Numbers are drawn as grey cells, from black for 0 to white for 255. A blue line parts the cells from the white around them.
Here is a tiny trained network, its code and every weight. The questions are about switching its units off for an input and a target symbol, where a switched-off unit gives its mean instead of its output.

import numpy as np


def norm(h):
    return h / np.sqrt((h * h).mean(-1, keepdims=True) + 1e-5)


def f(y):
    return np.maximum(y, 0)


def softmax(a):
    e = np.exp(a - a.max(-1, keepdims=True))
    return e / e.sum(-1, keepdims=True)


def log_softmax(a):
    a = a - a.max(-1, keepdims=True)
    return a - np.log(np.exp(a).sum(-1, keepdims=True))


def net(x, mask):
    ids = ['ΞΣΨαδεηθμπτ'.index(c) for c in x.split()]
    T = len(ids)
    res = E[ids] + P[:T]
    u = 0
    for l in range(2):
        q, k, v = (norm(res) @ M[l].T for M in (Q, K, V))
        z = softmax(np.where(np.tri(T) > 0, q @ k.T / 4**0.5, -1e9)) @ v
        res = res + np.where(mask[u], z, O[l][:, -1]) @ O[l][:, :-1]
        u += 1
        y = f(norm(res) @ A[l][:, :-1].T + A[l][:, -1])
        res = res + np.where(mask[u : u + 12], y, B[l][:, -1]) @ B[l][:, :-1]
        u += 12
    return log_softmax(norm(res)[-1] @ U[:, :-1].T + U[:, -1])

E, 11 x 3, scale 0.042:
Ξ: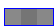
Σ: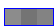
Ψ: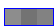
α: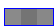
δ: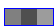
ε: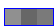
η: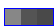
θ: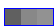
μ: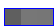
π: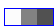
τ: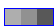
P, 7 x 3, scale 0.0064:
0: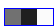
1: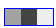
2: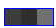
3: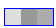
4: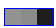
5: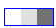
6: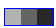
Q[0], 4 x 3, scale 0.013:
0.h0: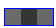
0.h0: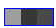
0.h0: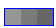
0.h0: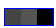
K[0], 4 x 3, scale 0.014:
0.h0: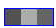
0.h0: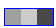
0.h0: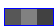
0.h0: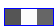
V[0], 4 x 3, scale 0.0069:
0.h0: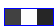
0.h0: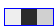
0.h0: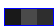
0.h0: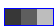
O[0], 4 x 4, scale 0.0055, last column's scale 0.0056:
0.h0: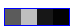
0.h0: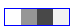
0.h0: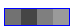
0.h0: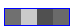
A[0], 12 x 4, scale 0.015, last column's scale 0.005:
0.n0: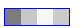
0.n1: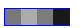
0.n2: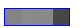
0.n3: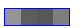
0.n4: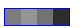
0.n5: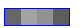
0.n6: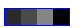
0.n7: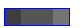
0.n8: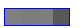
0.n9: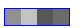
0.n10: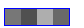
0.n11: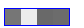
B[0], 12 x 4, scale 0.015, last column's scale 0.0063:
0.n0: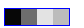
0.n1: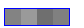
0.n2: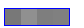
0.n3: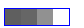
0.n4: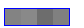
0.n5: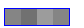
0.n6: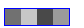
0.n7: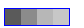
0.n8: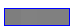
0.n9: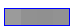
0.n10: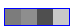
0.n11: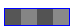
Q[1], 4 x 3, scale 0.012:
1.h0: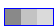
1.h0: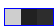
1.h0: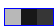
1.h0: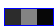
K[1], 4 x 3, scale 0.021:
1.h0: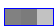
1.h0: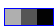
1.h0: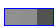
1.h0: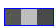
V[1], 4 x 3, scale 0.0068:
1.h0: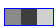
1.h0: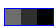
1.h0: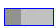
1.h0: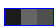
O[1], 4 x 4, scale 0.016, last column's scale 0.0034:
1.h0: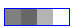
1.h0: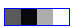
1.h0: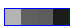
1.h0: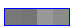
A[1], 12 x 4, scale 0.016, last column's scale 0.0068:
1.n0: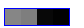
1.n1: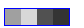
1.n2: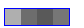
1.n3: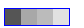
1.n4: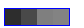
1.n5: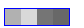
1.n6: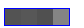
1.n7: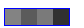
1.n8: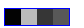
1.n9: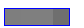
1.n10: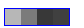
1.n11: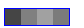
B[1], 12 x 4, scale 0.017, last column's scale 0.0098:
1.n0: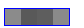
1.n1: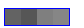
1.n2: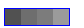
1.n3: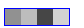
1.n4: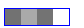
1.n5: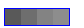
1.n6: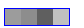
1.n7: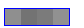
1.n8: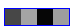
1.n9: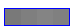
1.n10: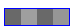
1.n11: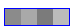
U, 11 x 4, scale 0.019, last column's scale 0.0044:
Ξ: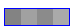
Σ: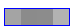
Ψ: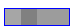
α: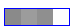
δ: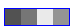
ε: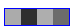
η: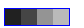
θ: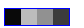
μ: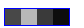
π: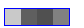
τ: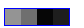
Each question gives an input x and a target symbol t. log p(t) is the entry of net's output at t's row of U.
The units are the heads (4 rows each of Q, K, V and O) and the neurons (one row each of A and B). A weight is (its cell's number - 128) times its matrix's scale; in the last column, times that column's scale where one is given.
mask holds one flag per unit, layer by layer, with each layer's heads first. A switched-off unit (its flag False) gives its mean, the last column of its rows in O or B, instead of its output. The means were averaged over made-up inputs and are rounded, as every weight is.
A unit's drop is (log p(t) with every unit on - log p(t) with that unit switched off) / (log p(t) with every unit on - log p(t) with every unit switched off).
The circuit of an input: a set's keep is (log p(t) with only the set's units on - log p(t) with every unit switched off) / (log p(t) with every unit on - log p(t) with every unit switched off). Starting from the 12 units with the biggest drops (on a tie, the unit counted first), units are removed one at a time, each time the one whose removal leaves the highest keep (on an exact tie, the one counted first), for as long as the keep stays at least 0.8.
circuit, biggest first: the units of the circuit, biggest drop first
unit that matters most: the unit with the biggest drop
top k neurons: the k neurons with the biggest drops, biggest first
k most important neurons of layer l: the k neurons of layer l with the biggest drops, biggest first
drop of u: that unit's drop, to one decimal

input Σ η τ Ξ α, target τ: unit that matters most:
0.n0
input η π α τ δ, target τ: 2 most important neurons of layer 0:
[0.n10; 0.n7]
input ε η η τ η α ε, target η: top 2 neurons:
[1.n3; 0.n0]
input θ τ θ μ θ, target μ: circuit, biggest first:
[1.n8; 1.h0]
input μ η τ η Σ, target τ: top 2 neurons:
[0.n0; 0.n7]
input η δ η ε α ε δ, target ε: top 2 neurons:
[0.n7; 0.n0]
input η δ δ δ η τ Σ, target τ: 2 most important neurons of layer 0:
[0.n7; 0.n0]
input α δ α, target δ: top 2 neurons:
[1.n8; 1.n6]
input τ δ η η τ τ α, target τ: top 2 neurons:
[0.n0; 1.n6]
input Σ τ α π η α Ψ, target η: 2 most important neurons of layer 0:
[0.n0; 0.n9]
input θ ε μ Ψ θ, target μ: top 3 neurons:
[1.n8; 1.n3; 0.n6]
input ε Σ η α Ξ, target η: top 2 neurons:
[0.n0; 1.n8]
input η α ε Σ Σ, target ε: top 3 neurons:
[0.n0; 0.n7; 1.n8]
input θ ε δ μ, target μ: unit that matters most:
1.n8
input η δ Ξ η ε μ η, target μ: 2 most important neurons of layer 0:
[0.n7; 0.n6]
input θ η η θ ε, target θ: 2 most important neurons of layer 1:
[1.n4; 1.n11]
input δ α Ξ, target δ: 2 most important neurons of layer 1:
[1.n8; 1.n6]
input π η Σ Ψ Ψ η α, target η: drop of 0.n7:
-0.1
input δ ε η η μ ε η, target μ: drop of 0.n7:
0.4
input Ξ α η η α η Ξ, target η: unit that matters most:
1.h0
